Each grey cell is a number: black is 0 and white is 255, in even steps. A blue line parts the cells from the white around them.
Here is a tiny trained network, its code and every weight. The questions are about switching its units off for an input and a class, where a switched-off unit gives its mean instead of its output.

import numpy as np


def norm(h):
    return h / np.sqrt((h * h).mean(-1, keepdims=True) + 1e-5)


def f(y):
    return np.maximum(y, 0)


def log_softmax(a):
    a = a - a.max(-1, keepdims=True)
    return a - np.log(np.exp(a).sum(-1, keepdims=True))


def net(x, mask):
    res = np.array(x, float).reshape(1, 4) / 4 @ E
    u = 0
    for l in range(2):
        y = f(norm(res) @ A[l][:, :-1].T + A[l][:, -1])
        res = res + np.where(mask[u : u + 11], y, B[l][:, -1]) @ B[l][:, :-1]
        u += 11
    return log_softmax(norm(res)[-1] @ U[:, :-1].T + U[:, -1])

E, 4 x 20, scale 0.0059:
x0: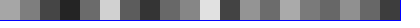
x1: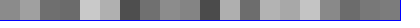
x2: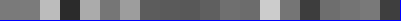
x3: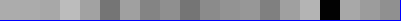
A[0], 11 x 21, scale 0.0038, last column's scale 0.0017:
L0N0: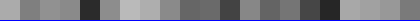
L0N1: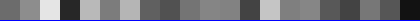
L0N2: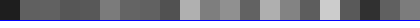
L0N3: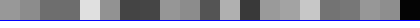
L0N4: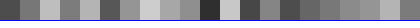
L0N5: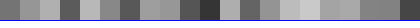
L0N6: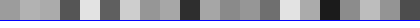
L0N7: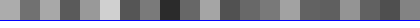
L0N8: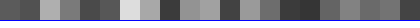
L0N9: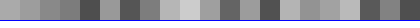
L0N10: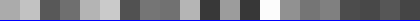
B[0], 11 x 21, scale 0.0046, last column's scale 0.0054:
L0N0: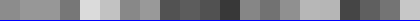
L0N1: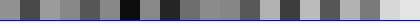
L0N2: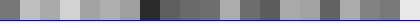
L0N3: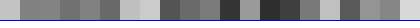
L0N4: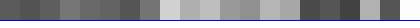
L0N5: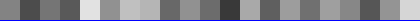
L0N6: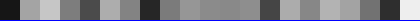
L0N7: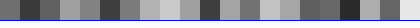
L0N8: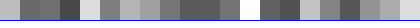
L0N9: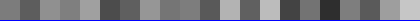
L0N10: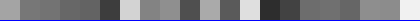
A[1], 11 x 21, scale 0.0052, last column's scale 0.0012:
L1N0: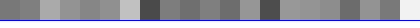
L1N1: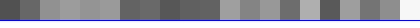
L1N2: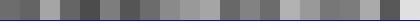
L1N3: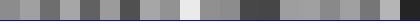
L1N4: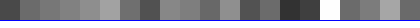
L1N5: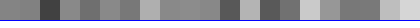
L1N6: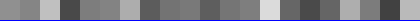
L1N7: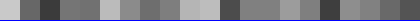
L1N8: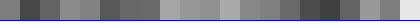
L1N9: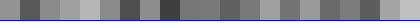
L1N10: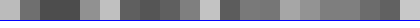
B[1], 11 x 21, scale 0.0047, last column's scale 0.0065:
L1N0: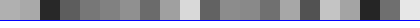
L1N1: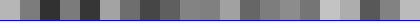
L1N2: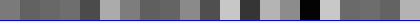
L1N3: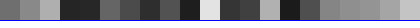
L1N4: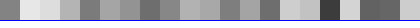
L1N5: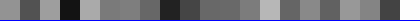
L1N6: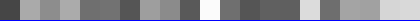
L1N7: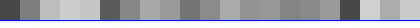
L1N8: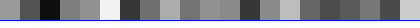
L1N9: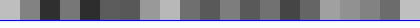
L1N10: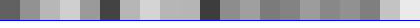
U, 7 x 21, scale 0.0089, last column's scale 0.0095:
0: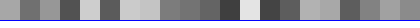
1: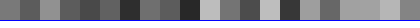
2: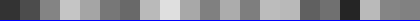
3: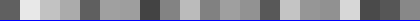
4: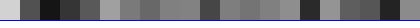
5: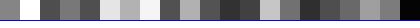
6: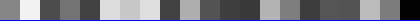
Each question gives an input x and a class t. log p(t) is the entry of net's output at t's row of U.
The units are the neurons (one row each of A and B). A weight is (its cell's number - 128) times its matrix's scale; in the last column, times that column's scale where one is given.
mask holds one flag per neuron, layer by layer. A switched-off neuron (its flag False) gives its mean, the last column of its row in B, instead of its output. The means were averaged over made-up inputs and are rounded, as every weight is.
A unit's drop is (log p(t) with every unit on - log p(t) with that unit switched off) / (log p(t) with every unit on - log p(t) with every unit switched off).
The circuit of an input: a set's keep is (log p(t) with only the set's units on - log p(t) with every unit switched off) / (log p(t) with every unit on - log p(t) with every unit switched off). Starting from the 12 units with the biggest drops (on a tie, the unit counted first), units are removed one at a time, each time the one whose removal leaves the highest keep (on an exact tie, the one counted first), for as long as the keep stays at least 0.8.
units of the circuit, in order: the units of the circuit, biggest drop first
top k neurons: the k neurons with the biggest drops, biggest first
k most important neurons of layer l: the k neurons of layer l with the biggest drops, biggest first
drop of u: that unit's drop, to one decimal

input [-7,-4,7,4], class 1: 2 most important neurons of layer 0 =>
[L0N1; L0N7]
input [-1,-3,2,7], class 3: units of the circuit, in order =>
[L0N6]
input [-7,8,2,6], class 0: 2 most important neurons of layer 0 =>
[L0N3; L0N5]
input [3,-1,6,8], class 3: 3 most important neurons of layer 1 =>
[L1N3; L1N5; L1N0]
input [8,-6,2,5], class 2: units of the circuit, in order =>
[L0N7; L1N7]
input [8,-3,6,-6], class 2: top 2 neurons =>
[L0N7; L1N10]
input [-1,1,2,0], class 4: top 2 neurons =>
[L0N4; L1N6]
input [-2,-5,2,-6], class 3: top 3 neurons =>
[L0N2; L1N4; L0N10]
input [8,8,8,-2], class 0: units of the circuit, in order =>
[L0N10; L1N10]
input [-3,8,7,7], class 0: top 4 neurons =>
[L0N3; L0N5; L0N10; L1N3]
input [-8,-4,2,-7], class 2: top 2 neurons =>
[L0N4; L0N6]
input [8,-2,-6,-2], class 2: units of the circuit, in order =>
[L1N7; L1N10]
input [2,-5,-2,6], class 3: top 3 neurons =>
[L0N6; L0N3; L0N10]
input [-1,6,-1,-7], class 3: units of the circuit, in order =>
[L1N4]
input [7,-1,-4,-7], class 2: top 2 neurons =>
[L1N7; L0N6]
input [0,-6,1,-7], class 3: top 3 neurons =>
[L0N2; L1N4; L0N10]
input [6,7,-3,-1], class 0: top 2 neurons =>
[L0N3; L0N4]
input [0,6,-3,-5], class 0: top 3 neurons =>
[L0N10; L0N6; L0N3]
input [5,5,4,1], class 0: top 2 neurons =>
[L0N3; L0N4]
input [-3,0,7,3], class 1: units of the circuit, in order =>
[L0N1]
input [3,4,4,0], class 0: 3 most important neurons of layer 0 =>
[L0N10; L0N3; L0N4]
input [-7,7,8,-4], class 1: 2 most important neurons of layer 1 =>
[L1N6; L1N10]
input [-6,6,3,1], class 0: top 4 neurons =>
[L0N5; L0N3; L0N10; L0N7]
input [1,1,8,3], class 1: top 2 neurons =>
[L1N6; L0N1]
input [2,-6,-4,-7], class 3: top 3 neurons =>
[L1N4; L0N2; L0N10]
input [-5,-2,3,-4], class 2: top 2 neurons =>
[L0N4; L0N6]
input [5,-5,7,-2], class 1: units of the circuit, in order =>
[L1N6]
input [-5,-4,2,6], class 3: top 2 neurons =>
[L0N6; L0N7]
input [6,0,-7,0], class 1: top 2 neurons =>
[L1N3; L0N4]
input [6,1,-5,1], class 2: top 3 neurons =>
[L1N7; L0N1; L1N10]
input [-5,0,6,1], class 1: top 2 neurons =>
[L0N1; L1N6]
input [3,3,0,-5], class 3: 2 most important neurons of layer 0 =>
[L0N2; L0N4]
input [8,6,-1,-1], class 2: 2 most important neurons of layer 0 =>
[L0N7; L0N8]
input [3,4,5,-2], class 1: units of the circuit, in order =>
[L1N6]
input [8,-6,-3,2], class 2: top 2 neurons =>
[L1N7; L0N7]
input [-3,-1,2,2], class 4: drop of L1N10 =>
0.2
